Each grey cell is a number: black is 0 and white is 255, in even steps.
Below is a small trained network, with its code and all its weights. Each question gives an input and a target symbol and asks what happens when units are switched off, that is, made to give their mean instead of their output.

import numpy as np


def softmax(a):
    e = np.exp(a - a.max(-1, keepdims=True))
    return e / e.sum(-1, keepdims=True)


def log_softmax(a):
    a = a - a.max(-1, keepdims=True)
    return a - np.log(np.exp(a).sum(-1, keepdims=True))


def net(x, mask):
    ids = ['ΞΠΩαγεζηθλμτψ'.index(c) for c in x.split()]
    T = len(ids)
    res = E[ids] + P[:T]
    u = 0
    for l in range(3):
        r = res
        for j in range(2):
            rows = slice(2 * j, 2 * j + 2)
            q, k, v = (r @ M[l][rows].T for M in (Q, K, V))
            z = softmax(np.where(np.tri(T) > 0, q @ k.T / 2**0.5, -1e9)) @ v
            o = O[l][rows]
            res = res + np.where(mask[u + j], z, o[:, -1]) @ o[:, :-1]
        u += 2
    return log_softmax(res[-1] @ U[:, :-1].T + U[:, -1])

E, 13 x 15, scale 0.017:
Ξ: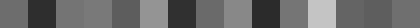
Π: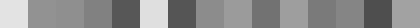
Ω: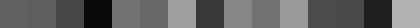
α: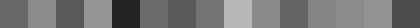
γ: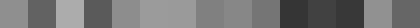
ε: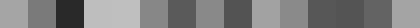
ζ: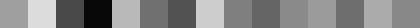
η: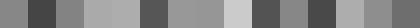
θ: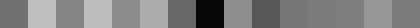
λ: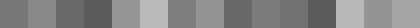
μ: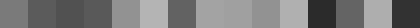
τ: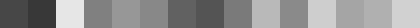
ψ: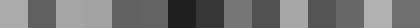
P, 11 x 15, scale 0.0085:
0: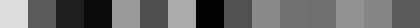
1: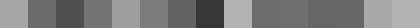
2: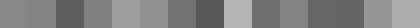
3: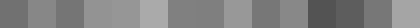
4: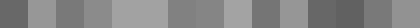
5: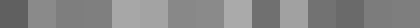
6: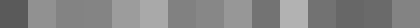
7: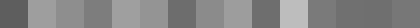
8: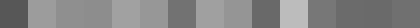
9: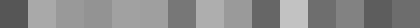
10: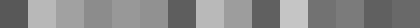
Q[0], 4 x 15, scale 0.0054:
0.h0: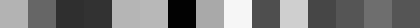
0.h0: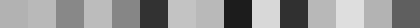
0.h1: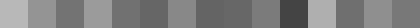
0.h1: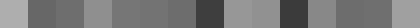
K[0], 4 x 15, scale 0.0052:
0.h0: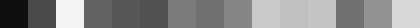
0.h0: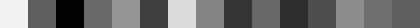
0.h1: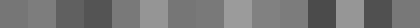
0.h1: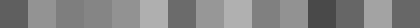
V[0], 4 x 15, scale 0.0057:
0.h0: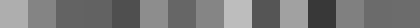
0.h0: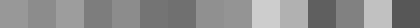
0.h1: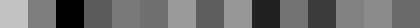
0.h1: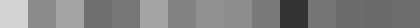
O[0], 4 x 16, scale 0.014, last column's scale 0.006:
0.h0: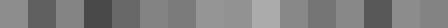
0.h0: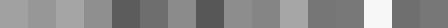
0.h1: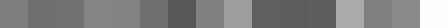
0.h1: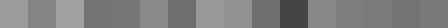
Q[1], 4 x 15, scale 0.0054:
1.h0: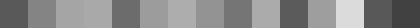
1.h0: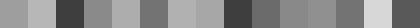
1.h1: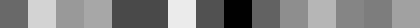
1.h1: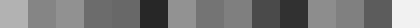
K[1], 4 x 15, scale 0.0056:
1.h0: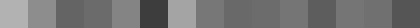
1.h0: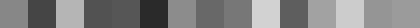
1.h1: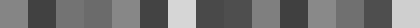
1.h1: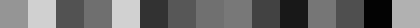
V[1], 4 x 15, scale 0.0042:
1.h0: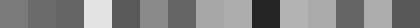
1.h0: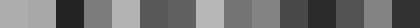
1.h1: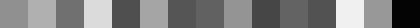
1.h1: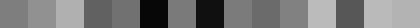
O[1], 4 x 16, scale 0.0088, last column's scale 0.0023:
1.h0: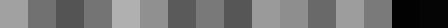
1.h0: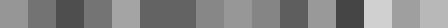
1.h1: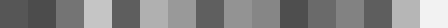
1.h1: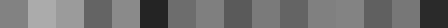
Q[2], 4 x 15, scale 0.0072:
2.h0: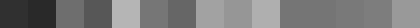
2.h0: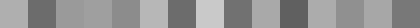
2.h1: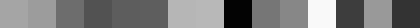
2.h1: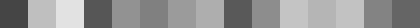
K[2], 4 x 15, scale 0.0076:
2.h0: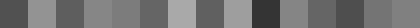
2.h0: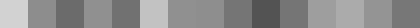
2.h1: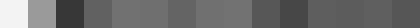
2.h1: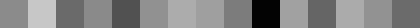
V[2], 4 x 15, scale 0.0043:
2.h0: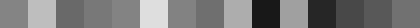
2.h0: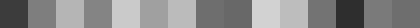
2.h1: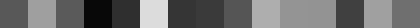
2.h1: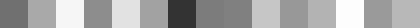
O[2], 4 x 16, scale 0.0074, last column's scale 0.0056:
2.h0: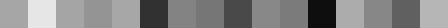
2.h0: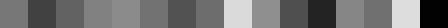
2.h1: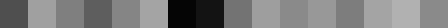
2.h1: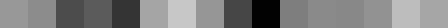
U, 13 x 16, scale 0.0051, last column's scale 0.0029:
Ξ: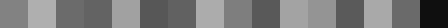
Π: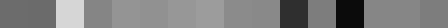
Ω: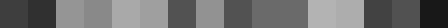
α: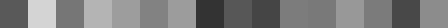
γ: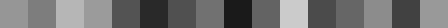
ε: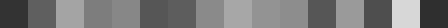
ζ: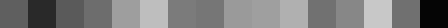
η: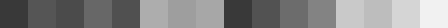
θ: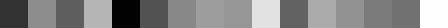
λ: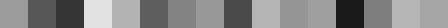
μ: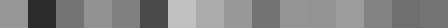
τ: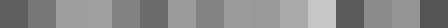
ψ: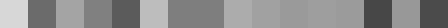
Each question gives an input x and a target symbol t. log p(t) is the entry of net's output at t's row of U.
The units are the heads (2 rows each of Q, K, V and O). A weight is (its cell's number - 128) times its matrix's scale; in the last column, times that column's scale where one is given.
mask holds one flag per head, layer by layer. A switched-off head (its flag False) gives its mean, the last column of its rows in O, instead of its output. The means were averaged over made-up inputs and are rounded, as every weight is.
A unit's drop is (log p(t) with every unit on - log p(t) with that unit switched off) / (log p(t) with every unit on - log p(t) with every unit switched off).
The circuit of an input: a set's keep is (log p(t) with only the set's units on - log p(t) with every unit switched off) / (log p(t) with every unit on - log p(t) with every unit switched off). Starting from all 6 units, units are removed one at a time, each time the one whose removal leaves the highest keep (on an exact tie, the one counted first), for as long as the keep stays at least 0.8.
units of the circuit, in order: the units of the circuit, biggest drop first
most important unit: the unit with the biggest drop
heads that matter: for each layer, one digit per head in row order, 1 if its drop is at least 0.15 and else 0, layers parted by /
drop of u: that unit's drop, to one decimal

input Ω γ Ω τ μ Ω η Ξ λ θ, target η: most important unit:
2.h1
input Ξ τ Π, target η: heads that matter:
10 / 00 / 11
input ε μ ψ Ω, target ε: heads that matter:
10 / 00 / 01
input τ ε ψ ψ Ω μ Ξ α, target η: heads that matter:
00 / 01 / 01
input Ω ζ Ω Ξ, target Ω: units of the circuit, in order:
(0.h0 2.h1)
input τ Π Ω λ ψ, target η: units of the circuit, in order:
(2.h1 2.h0 1.h1)
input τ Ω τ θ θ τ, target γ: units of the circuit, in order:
(0.h1 1.h1)
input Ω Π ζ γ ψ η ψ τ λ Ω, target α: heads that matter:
10 / 10 / 00
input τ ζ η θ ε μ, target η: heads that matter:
00 / 01 / 11
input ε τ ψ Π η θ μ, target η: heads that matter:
00 / 01 / 01
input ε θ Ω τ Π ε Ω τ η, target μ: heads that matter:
11 / 10 / 11
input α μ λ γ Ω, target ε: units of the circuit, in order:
(0.h0 2.h0)
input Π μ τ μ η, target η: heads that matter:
10 / 00 / 11
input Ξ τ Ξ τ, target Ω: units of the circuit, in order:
(0.h0 1.h0)
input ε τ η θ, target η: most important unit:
2.h0
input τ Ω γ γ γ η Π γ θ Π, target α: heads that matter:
10 / 10 / 10
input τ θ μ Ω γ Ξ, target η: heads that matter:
00 / 01 / 01
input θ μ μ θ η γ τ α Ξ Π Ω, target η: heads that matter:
00 / 00 / 11
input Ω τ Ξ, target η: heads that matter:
10 / 00 / 11
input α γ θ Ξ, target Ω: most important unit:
0.h0
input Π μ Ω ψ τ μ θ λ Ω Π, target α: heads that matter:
11 / 00 / 10
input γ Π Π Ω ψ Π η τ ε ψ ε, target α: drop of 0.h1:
0.2
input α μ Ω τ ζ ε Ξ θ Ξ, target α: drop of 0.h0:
0.6
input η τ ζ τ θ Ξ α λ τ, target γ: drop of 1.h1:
0.3
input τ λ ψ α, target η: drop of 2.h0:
0.3
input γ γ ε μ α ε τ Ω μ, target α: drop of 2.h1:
0.0
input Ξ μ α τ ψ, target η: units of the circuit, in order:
(2.h1)
